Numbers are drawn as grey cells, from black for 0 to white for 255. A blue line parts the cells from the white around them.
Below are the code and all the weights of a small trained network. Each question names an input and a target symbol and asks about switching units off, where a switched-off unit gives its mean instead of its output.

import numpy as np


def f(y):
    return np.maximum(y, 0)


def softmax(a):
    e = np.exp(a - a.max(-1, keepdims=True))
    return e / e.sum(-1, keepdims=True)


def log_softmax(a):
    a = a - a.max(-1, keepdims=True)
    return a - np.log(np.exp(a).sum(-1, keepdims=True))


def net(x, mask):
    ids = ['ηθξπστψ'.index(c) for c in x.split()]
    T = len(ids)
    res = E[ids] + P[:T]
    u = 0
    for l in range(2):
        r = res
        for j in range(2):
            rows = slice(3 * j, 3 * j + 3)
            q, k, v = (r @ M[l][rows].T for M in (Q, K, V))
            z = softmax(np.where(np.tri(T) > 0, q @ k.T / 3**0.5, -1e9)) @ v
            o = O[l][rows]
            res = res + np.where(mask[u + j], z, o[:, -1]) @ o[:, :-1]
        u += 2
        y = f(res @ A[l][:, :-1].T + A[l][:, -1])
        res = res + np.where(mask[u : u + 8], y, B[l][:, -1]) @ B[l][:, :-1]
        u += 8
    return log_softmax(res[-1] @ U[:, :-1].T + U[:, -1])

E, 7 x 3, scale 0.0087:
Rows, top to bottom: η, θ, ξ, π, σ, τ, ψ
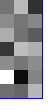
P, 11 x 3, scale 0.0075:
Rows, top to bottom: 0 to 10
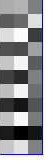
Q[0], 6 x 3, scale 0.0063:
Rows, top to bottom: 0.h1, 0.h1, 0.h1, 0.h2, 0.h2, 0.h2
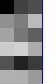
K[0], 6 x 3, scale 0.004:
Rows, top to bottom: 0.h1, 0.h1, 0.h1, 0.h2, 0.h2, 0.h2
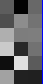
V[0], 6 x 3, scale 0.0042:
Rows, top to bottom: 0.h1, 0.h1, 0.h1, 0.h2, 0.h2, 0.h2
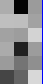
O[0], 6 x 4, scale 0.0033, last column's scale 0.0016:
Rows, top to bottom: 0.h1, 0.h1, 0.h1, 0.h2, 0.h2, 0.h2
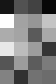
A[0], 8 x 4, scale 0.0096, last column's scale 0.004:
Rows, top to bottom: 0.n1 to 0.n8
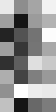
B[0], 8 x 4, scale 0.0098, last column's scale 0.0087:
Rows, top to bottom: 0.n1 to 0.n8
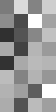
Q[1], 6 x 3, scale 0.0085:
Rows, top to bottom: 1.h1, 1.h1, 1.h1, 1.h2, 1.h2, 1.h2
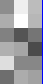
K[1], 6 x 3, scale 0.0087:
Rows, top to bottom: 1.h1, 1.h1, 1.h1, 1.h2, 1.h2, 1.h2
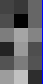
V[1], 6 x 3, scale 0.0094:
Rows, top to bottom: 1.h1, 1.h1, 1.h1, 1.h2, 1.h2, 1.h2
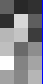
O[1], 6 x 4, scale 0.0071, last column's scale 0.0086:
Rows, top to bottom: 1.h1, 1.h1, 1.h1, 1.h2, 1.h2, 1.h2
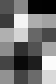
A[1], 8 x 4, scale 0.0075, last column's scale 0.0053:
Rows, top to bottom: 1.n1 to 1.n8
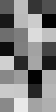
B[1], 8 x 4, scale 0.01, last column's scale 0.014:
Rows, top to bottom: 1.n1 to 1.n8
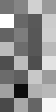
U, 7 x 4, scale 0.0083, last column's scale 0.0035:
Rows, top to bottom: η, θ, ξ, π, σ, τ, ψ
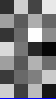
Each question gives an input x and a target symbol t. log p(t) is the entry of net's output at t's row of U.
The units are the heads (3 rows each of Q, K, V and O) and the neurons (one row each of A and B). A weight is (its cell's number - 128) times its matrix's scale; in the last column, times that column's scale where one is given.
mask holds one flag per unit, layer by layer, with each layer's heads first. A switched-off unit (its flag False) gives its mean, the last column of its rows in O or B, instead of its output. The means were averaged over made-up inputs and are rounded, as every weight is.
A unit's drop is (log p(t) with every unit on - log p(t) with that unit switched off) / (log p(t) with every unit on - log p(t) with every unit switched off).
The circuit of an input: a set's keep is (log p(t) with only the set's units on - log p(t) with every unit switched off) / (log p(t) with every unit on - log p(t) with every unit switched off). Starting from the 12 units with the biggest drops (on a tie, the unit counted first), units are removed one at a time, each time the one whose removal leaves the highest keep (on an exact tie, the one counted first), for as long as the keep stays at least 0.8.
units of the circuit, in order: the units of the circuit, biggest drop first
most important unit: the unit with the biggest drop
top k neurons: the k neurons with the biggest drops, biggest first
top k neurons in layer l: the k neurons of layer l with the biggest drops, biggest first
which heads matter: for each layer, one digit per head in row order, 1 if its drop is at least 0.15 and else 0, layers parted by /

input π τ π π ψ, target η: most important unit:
0.n1
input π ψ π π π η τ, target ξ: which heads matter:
00 / 01
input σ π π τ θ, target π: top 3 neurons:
[1.n5 0.n7 0.n4]
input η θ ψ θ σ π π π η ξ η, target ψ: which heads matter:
00 / 10
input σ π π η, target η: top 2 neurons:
[0.n2 1.n7]
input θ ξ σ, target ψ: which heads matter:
00 / 10
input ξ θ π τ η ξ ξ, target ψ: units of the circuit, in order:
[1.n8 1.n5]
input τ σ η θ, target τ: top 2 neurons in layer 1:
[1.n2 1.n5]
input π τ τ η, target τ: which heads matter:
00 / 01
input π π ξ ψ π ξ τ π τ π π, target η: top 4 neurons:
[1.n8 0.n5 0.n3 0.n7]
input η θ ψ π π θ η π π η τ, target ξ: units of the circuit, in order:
[1.h2 1.n2]
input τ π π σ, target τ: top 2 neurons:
[1.n2 1.n5]
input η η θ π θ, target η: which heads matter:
00 / 11
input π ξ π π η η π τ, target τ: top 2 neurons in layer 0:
[0.n2 0.n8]
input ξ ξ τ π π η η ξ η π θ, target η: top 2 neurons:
[0.n3 1.n8]
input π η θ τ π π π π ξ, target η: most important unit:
1.n8
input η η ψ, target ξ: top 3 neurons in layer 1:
[1.n7 1.n5 1.n2]
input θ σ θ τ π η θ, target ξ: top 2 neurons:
[0.n1 0.n3]
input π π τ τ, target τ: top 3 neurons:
[1.n5 0.n2 1.n2]
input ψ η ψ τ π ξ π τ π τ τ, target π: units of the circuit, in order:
[1.h1]
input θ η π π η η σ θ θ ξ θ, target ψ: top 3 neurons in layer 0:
[0.n5 0.n3 0.n1]
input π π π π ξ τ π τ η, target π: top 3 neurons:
[1.n5 0.n2 0.n8]
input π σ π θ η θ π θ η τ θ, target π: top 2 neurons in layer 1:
[1.n5 1.n8]
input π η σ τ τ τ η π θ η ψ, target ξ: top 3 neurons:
[1.n7 0.n1 1.n1]
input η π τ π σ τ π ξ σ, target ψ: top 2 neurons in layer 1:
[1.n8 1.n7]
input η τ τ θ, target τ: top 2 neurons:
[1.n5 1.n2]
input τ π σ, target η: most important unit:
0.n1
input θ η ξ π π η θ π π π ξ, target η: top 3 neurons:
[1.n8 0.n5 0.n3]
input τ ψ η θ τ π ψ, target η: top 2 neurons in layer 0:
[0.n5 0.n3]
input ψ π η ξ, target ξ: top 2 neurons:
[1.n2 1.n4]
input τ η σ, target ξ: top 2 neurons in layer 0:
[0.n1 0.n2]
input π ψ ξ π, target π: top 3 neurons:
[1.n2 1.n4 0.n5]
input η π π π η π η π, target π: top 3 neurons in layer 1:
[1.n2 1.n4 1.n5]
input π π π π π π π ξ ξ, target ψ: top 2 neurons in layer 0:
[0.n1 0.n5]
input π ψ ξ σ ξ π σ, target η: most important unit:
1.h2
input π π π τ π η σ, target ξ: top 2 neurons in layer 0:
[0.n1 0.n3]
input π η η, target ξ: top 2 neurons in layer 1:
[1.n7 1.n2]
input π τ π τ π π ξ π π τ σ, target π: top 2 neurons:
[1.n5 0.n2]
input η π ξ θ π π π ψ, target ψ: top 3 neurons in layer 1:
[1.n2 1.n5 1.n4]
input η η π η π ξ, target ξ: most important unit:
1.n4
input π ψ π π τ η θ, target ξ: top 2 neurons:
[1.n7 0.n1]
